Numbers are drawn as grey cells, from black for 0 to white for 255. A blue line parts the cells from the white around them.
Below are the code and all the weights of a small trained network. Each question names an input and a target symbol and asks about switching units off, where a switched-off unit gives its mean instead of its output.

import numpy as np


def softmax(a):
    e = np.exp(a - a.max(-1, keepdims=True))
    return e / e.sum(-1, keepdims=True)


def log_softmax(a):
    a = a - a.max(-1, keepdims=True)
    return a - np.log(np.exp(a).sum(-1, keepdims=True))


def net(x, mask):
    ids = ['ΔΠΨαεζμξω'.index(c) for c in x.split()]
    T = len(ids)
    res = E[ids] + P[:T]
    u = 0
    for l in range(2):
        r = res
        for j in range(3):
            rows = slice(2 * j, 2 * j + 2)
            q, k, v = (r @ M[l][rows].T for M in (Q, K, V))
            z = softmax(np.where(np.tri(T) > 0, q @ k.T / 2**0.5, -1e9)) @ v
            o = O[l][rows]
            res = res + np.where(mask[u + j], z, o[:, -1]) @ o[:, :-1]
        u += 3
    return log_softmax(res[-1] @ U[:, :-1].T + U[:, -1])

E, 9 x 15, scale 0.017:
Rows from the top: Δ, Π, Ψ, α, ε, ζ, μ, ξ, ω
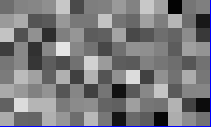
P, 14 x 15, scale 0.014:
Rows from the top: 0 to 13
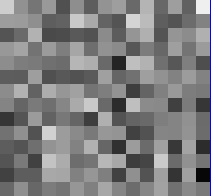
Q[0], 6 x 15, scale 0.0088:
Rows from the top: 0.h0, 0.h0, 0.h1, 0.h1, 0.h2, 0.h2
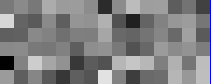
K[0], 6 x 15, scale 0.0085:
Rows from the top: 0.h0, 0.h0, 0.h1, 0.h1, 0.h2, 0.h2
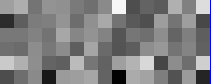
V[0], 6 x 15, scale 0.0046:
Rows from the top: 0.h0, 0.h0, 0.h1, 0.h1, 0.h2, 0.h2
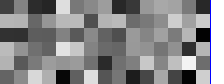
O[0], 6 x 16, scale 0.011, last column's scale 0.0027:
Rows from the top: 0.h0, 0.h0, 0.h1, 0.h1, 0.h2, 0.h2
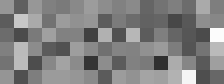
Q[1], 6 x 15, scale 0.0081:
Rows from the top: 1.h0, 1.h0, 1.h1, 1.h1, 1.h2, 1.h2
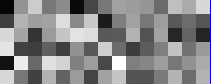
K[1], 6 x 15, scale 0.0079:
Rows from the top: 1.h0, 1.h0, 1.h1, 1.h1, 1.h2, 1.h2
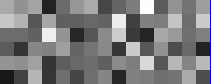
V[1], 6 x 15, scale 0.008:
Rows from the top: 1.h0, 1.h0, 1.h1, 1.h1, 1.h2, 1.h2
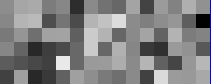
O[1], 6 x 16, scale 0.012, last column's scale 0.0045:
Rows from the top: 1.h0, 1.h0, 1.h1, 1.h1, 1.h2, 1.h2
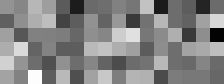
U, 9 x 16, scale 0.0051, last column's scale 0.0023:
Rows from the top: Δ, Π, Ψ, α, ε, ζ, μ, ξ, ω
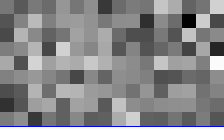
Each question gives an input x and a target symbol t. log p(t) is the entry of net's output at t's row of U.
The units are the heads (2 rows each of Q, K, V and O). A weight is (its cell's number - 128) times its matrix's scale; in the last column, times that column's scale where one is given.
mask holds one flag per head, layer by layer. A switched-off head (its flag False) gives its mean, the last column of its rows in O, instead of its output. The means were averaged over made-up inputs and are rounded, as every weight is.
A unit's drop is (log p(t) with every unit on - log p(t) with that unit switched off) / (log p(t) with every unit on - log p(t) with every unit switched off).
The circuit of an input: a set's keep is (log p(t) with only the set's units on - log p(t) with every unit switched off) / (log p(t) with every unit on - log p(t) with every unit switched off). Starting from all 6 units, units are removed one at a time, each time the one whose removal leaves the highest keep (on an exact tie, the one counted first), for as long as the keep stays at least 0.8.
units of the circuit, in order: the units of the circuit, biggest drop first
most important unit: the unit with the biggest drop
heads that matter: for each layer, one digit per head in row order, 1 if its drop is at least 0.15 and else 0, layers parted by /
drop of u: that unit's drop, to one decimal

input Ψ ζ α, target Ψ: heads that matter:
000 / 010
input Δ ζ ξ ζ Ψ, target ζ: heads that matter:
000 / 100
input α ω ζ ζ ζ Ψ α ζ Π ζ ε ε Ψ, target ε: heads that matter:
001 / 000
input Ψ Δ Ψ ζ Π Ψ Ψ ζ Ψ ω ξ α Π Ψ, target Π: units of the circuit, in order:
0.h2, 1.h0, 0.h1
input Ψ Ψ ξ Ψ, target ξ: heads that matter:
000 / 001
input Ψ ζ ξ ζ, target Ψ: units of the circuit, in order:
1.h1, 0.h0
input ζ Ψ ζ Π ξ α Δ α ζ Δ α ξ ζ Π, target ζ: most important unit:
1.h0
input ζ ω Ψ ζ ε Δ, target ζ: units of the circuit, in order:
1.h0, 0.h0, 0.h1
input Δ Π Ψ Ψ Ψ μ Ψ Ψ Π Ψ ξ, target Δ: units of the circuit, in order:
0.h1, 1.h2, 1.h1
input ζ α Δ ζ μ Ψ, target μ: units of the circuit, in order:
1.h2, 1.h1, 1.h0
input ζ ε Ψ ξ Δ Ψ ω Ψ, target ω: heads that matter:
000 / 010
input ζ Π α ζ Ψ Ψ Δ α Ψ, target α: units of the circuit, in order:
1.h2, 0.h2
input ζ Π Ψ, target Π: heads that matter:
001 / 100
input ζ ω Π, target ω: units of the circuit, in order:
1.h1, 1.h2
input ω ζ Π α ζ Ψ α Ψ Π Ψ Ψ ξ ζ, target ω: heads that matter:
010 / 010
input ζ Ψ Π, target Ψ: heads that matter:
000 / 010
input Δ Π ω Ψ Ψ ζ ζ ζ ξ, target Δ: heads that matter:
000 / 011
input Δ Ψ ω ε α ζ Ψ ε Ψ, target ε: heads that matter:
100 / 000
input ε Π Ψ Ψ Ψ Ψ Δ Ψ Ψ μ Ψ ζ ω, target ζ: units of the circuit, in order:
1.h0
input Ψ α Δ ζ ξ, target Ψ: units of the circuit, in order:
1.h1, 0.h0
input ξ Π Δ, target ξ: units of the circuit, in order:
1.h2
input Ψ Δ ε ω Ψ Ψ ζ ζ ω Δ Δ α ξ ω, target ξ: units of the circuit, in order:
1.h2, 0.h0, 1.h0
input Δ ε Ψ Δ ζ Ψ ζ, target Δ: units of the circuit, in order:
1.h2, 1.h1
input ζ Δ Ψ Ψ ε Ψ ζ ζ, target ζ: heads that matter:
010 / 100
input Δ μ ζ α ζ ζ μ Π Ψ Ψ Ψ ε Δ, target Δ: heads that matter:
010 / 011
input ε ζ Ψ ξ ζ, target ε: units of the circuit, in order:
0.h2, 1.h1
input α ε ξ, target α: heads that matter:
000 / 101
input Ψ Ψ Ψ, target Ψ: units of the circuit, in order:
1.h1
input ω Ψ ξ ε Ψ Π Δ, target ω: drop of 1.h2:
0.1
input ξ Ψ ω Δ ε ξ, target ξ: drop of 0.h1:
0.0
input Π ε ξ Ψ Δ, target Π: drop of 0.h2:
0.1
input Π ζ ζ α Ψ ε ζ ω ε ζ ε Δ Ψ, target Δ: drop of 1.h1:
0.3
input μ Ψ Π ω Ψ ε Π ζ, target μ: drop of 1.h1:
0.2
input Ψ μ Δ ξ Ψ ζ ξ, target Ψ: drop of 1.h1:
0.5
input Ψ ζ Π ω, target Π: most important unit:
0.h1
